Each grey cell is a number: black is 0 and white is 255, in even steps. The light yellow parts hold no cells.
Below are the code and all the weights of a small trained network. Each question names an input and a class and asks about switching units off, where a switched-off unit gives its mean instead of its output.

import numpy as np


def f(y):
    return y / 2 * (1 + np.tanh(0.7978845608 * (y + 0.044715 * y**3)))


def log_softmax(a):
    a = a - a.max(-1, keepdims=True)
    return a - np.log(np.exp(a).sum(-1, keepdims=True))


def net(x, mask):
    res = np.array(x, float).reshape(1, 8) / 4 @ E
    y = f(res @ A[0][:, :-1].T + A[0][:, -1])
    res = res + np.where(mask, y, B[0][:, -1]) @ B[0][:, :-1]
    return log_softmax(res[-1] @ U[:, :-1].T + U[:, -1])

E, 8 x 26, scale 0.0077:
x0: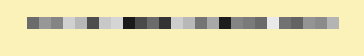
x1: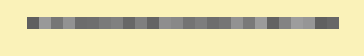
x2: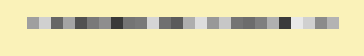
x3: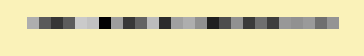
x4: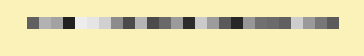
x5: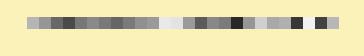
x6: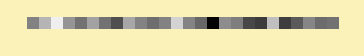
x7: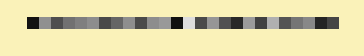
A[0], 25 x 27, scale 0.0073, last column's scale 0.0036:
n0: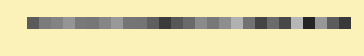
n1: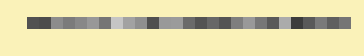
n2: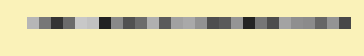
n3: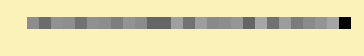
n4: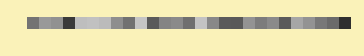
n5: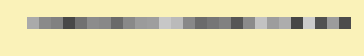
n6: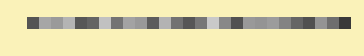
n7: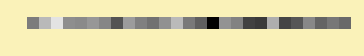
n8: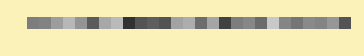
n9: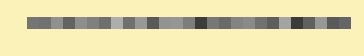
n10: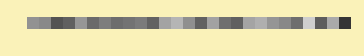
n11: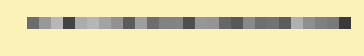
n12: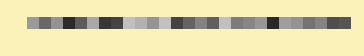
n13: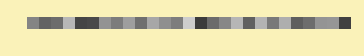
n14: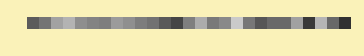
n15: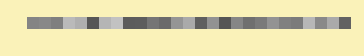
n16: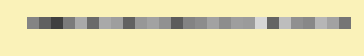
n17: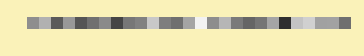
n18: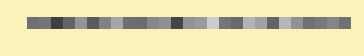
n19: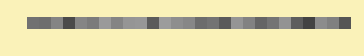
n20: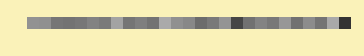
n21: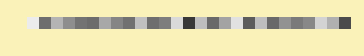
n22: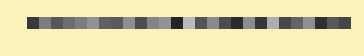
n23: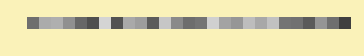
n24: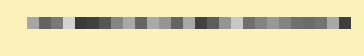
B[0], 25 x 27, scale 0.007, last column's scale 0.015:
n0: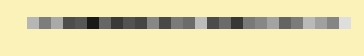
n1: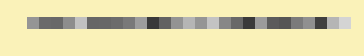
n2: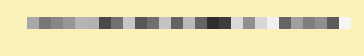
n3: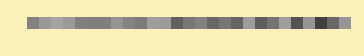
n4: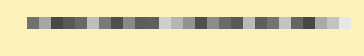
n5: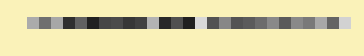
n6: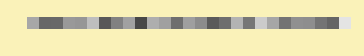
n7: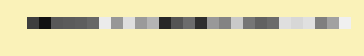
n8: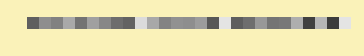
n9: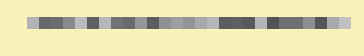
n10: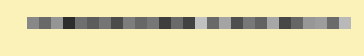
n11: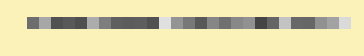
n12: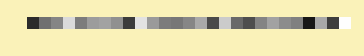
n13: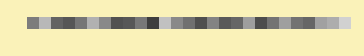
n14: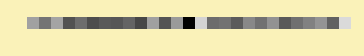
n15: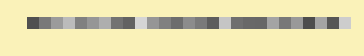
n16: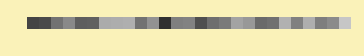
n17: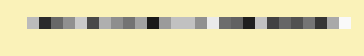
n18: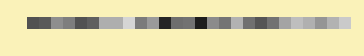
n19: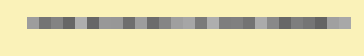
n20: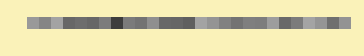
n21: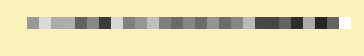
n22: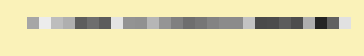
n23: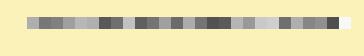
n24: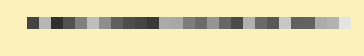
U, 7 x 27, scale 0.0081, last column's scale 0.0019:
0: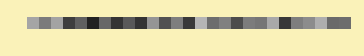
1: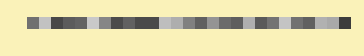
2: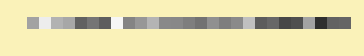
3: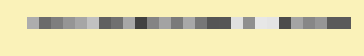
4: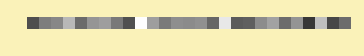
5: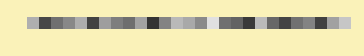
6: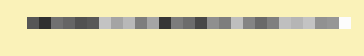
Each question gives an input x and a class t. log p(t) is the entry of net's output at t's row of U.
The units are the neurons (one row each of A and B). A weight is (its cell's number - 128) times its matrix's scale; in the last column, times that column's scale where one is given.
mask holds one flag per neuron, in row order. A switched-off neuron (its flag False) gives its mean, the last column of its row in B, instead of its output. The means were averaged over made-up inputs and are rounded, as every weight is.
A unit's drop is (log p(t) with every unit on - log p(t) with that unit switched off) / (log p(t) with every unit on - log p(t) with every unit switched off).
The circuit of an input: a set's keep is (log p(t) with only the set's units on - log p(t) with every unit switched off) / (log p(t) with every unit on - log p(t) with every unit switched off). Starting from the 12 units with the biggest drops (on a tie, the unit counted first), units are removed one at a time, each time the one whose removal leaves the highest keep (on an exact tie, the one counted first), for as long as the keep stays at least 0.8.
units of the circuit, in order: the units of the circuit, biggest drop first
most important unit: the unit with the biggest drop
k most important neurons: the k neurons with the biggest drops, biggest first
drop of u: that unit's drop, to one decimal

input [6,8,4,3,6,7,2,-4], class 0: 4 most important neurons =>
(n5; n10; n12; n24)
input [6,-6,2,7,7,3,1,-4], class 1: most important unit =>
n4
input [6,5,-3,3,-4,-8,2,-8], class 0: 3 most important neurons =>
(n0; n14; n22)
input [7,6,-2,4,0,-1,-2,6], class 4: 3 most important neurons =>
(n8; n15; n21)
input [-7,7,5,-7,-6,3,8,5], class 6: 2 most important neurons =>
(n7; n2)
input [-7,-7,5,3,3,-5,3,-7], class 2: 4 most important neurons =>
(n21; n8; n15; n3)
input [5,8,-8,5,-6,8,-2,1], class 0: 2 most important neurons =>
(n5; n10)
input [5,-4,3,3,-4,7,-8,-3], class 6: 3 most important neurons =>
(n16; n18; n0)
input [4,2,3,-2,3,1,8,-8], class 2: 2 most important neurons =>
(n21; n18)
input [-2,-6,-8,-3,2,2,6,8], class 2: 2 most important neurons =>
(n22; n17)
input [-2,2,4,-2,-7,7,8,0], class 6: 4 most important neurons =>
(n7; n0; n14; n4)
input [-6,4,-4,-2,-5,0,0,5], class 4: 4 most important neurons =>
(n12; n21; n4; n11)
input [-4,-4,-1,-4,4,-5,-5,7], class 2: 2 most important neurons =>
(n22; n7)
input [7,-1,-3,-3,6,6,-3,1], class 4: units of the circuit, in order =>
(n8)
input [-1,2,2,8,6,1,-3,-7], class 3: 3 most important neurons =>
(n2; n22; n24)
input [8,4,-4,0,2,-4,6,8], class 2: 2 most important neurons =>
(n22; n12)
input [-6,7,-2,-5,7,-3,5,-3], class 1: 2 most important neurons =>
(n4; n11)
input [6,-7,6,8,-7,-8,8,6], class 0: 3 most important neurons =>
(n0; n14; n23)
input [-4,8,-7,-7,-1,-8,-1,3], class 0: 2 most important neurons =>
(n0; n14)
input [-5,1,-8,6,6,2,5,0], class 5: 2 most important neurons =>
(n1; n9)
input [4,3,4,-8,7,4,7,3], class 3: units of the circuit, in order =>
(n23)
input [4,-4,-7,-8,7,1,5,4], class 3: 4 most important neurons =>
(n23; n6; n24; n13)
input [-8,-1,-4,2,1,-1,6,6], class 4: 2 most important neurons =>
(n12; n21)
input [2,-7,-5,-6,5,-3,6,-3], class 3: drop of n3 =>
0.0
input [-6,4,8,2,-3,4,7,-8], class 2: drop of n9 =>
0.1
